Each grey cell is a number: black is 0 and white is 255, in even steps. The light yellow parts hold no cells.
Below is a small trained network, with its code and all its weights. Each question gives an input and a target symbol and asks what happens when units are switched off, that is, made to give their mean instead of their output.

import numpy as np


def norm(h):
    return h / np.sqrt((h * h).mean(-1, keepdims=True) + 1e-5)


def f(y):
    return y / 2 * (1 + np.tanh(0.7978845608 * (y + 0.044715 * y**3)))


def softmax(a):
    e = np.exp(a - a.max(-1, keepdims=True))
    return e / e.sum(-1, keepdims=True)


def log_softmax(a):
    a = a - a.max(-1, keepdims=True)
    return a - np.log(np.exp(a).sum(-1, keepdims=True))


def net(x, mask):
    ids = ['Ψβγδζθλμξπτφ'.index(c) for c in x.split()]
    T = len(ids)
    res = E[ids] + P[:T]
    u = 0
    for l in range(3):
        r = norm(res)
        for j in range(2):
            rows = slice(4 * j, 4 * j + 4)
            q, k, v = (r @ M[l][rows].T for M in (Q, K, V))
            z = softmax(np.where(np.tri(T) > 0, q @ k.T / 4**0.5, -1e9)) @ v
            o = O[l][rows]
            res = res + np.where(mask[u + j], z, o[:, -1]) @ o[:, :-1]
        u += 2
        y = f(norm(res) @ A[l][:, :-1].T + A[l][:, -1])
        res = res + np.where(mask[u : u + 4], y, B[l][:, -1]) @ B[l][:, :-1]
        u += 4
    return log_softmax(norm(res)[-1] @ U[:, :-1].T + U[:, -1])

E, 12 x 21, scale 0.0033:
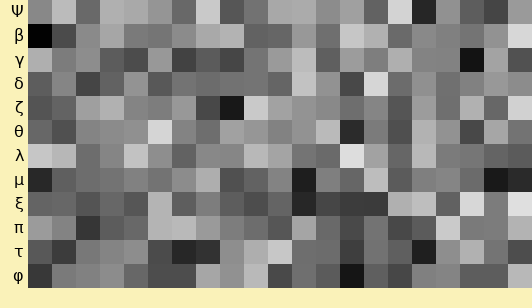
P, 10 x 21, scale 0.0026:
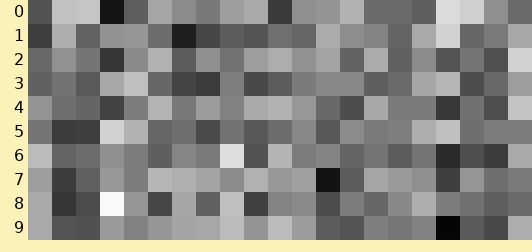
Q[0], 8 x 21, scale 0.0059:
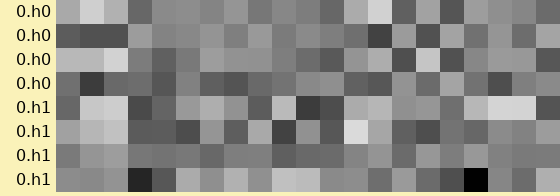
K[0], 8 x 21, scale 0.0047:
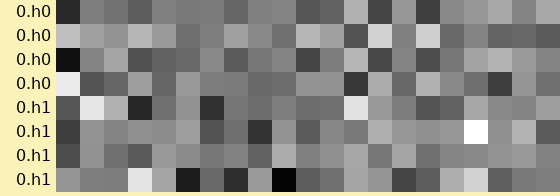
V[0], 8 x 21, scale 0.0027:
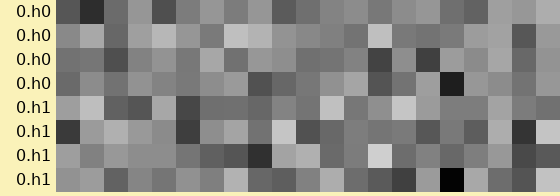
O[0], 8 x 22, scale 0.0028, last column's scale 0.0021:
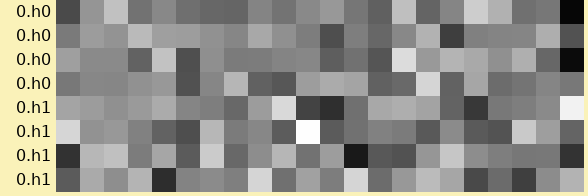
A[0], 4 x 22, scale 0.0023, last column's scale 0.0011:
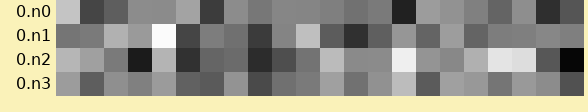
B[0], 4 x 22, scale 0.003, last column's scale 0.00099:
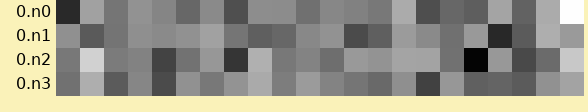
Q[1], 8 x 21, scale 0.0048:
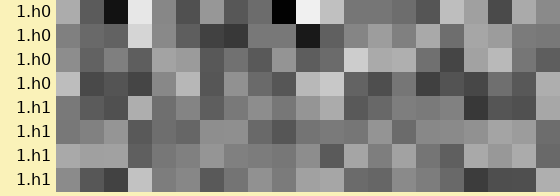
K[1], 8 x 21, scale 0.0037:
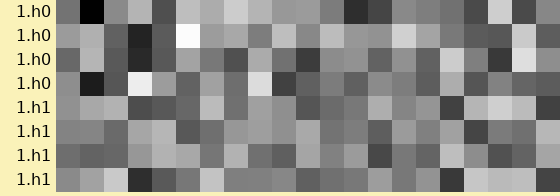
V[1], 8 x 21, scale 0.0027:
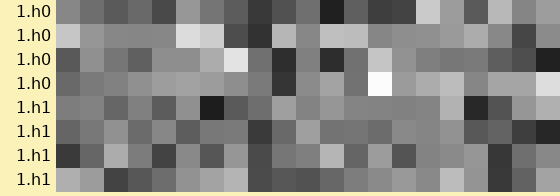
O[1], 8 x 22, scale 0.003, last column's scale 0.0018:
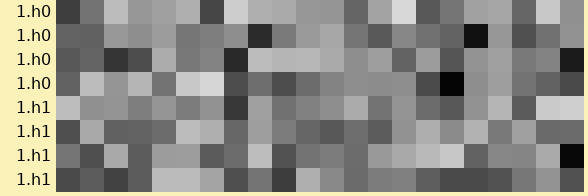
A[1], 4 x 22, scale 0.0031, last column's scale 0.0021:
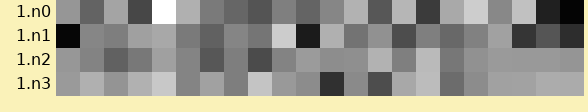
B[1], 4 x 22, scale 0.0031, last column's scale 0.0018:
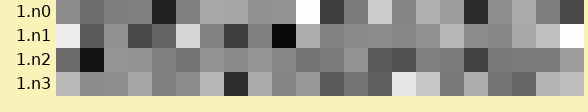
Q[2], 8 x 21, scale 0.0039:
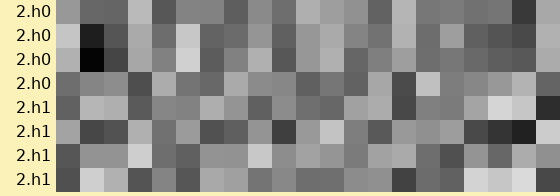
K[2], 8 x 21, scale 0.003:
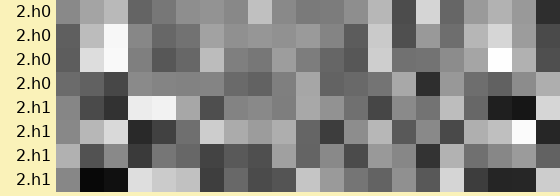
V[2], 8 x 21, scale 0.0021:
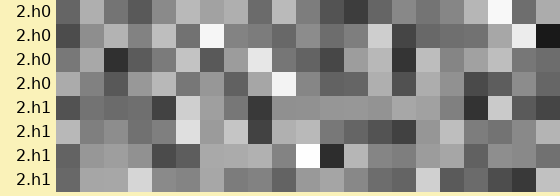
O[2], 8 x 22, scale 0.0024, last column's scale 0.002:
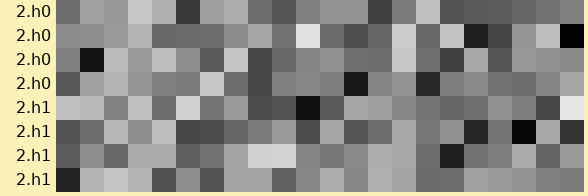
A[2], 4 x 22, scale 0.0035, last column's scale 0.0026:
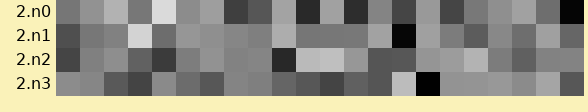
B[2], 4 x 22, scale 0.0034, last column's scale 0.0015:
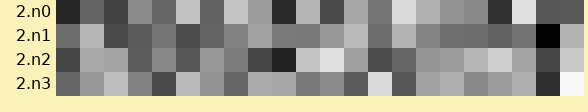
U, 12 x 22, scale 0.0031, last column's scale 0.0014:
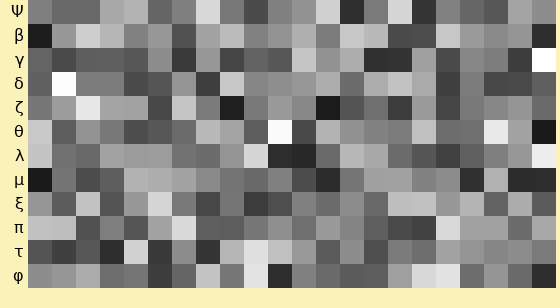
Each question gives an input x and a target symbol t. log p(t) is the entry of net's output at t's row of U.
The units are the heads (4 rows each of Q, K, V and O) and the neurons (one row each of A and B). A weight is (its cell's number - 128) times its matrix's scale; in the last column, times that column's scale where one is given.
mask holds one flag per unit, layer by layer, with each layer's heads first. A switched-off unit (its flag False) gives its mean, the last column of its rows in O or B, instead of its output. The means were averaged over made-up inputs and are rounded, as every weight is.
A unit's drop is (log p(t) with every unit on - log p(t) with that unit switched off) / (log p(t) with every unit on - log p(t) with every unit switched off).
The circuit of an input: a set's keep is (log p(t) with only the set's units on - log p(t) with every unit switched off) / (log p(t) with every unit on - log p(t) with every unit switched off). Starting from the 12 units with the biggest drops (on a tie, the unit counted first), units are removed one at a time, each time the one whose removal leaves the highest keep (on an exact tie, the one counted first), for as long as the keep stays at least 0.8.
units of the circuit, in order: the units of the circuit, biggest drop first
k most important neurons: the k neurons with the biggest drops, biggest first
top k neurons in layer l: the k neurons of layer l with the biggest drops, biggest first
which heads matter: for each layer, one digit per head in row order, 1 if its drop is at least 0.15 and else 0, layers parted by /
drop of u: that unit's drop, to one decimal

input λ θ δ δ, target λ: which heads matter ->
10 / 00 / 00
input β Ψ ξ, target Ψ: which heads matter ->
10 / 00 / 00
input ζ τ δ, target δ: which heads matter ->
11 / 00 / 10
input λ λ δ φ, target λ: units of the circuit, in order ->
(0.h0)
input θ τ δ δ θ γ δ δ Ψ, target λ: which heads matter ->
01 / 00 / 01
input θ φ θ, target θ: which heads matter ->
01 / 00 / 00
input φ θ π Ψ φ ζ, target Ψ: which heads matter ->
10 / 00 / 00
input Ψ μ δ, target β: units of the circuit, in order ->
(2.h1 0.h1)
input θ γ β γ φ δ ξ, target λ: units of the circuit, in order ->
(1.n0 2.h1 0.h1)
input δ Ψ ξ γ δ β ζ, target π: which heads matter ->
00 / 10 / 00
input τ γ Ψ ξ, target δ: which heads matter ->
01 / 00 / 00
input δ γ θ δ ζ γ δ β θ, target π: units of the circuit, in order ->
(1.h0 0.h1)
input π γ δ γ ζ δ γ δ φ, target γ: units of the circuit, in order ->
(1.h1 0.h0)
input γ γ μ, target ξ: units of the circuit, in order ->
(0.h1 1.n1)
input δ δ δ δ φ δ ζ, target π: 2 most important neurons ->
(0.n2 2.n3)
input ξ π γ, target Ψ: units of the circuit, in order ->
(2.h0)
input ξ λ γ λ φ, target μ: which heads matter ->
01 / 10 / 00
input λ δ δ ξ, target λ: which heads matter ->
10 / 00 / 00
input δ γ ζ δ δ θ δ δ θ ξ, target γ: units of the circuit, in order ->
(0.h1 0.h0)
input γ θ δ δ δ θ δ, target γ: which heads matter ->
01 / 00 / 00
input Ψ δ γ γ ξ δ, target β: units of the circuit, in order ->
(1.h0)
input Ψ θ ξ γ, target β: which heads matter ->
01 / 10 / 01
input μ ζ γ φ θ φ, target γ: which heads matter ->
11 / 00 / 00
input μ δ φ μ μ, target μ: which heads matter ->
00 / 01 / 00
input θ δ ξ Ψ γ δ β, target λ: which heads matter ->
01 / 00 / 01
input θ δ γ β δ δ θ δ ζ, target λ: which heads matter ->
01 / 00 / 01
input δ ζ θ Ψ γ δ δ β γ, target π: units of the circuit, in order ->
(1.h0)
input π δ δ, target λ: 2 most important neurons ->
(2.n2 2.n1)
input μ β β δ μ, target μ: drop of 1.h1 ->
0.7
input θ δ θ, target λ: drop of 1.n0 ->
0.3
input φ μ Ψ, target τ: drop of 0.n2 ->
0.0
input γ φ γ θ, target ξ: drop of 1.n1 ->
0.2
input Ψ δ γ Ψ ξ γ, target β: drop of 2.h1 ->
0.1
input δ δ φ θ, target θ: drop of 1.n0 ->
0.1
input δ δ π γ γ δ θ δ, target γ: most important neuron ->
(1.n3)
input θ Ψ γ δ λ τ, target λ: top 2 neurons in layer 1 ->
(1.n0 1.n1)
